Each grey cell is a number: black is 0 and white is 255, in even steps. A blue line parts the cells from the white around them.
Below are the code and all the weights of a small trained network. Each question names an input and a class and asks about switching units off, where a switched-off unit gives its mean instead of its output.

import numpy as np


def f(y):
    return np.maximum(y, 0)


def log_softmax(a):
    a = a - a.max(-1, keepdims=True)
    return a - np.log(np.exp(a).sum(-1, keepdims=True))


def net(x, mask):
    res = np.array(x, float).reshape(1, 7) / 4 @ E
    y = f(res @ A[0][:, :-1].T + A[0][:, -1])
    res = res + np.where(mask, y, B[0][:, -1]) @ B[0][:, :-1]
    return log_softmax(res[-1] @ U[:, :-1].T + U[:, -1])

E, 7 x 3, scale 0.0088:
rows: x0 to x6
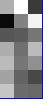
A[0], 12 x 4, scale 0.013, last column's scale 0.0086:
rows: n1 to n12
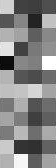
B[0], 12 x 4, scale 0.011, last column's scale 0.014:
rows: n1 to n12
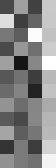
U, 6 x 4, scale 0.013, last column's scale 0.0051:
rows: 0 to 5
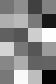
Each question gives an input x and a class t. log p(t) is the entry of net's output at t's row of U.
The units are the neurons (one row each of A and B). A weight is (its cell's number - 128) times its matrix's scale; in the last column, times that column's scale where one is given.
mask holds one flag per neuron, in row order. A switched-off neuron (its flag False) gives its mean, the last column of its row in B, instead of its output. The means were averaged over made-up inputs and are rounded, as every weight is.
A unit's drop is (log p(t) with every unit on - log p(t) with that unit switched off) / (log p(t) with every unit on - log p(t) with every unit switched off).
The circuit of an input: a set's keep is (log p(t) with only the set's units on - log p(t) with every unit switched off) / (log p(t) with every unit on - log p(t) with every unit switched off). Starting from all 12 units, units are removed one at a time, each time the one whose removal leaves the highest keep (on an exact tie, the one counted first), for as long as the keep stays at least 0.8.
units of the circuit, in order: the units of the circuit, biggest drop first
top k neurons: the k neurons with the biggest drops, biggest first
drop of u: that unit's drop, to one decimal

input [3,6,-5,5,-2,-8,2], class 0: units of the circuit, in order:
(n7)
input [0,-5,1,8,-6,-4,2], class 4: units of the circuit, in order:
(n5 n2)
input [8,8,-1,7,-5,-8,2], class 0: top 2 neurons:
(n7 n2)
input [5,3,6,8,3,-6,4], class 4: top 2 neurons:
(n5 n2)
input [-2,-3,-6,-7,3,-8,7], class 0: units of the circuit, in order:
(n5 n2)
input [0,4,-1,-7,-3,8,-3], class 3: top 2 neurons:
(n2 n3)
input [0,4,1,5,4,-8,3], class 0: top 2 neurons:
(n7 n3)
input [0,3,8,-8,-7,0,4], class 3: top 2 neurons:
(n2 n3)
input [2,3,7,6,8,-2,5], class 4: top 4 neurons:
(n5 n2 n3 n7)
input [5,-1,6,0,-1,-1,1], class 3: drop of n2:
0.1
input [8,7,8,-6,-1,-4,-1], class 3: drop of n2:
0.2
